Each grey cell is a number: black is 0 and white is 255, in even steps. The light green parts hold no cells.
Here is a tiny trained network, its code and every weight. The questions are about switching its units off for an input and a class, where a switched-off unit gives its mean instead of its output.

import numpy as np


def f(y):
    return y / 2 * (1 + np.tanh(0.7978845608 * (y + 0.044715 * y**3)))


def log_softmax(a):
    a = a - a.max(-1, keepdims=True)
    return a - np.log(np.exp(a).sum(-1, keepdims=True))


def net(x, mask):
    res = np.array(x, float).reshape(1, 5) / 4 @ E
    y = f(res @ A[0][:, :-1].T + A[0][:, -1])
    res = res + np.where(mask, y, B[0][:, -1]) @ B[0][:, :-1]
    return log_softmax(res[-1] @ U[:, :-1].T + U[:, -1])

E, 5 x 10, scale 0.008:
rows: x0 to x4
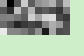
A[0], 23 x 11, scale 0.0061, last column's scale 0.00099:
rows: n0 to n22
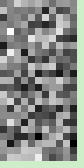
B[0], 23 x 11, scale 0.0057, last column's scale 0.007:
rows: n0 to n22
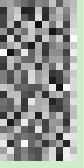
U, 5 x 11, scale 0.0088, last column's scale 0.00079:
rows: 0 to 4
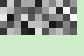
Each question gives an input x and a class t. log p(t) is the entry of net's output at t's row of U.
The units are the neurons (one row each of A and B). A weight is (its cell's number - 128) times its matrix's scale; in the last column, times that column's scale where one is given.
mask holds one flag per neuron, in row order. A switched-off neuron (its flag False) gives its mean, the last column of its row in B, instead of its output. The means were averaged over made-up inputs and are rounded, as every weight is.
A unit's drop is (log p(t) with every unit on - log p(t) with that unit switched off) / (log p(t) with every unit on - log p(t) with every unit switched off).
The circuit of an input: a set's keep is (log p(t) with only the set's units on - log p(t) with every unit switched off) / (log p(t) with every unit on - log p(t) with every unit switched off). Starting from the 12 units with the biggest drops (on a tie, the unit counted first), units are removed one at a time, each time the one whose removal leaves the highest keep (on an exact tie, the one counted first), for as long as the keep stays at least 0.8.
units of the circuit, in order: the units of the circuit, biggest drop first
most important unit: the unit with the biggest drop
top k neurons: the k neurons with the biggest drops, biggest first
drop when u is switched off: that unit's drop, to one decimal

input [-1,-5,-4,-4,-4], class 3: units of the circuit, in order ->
n4, n11
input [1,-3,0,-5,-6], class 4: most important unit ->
n18
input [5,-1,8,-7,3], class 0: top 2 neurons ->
n5, n9
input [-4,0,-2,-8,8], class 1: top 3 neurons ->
n22, n21, n2
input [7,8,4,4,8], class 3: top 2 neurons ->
n15, n10
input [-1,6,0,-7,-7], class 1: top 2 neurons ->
n22, n21
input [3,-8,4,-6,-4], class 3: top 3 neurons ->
n14, n11, n4
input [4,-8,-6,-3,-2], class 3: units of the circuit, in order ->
n11, n14
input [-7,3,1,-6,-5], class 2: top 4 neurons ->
n7, n17, n12, n19
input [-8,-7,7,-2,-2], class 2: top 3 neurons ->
n7, n17, n4
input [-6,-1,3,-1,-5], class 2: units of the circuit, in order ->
n7, n17
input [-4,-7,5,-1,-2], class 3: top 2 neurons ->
n4, n14
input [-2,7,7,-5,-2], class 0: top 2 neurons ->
n5, n9
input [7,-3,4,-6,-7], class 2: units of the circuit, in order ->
n20
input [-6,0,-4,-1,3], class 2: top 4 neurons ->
n7, n17, n5, n9
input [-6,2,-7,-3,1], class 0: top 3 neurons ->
n3, n16, n20
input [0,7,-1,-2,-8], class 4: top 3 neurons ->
n2, n6, n18
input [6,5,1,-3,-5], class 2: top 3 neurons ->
n20, n14, n11
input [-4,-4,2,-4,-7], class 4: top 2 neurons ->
n2, n6
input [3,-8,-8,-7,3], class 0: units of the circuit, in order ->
n3
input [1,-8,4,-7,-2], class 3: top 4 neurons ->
n14, n11, n4, n12
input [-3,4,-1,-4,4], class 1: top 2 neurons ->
n22, n14
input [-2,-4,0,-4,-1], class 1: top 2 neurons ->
n22, n21
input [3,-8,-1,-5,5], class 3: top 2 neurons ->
n14, n11
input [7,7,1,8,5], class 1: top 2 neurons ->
n12, n19
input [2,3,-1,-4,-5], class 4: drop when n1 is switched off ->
-0.1
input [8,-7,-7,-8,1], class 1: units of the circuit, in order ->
n21
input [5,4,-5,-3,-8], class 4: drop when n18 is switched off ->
0.2
